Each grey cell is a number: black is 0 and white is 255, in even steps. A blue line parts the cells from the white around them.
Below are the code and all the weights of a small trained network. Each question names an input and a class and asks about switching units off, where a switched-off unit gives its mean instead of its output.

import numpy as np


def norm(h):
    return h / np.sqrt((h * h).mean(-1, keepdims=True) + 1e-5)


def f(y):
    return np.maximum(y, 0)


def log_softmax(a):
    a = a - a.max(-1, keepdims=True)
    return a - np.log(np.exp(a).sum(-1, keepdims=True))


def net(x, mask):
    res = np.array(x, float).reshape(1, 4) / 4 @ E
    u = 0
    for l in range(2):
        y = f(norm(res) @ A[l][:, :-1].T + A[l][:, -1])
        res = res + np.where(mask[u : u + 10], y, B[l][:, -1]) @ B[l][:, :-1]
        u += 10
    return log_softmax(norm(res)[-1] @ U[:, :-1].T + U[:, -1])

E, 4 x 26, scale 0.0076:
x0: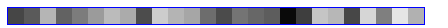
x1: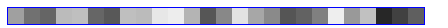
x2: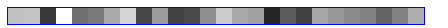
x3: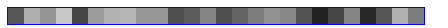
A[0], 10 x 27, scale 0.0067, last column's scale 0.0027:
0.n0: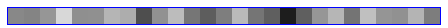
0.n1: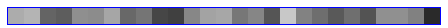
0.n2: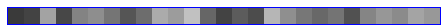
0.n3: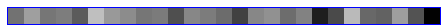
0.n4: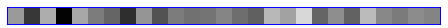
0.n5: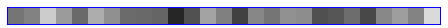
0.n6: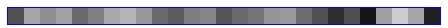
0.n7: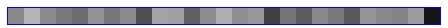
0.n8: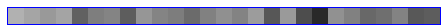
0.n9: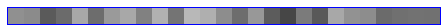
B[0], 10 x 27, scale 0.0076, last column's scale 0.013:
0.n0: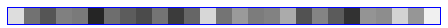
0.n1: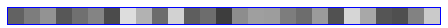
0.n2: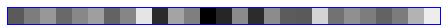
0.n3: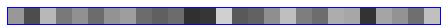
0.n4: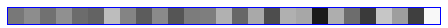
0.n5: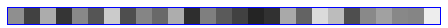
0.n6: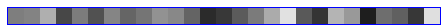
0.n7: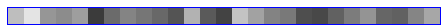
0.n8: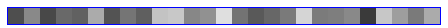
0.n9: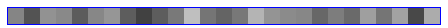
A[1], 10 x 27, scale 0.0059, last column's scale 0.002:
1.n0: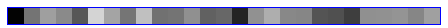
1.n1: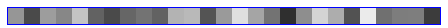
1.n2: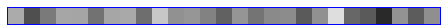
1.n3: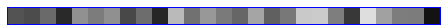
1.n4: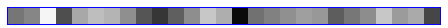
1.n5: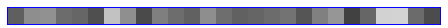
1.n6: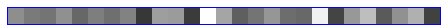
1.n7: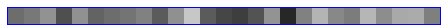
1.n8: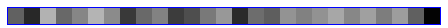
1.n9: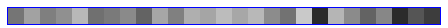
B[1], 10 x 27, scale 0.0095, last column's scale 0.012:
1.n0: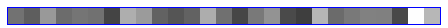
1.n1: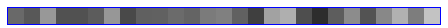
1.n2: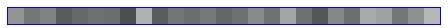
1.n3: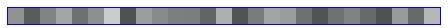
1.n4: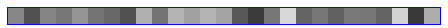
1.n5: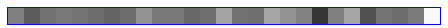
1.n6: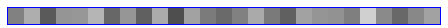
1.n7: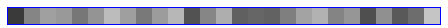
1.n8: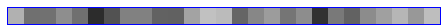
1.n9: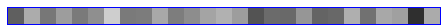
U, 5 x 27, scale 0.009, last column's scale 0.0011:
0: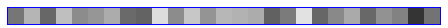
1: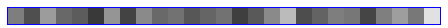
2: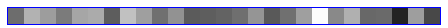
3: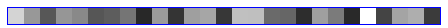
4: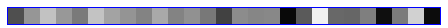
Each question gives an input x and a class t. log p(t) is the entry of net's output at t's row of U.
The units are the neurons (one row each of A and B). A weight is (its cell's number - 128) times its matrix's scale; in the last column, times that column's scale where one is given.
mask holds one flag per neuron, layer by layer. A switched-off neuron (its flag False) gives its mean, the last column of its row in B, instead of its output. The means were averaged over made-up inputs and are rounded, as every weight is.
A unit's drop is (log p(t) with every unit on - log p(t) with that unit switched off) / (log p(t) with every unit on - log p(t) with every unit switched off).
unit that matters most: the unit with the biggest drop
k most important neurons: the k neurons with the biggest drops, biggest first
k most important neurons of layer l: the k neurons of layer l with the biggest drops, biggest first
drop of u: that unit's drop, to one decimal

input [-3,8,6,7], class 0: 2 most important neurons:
0.n8, 0.n2
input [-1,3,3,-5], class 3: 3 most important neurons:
0.n0, 0.n2, 0.n5
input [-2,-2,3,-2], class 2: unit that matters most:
0.n1
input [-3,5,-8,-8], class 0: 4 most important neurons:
0.n4, 0.n5, 1.n9, 0.n0
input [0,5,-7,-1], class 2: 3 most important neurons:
0.n2, 0.n0, 0.n5
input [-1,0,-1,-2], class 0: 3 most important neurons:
0.n4, 0.n5, 1.n9
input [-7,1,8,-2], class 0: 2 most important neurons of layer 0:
0.n2, 0.n5
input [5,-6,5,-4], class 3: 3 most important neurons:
0.n0, 1.n6, 0.n2
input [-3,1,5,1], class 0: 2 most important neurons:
0.n8, 0.n2
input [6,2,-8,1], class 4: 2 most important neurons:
0.n2, 0.n5
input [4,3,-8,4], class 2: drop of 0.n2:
0.3
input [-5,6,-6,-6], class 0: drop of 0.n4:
0.2
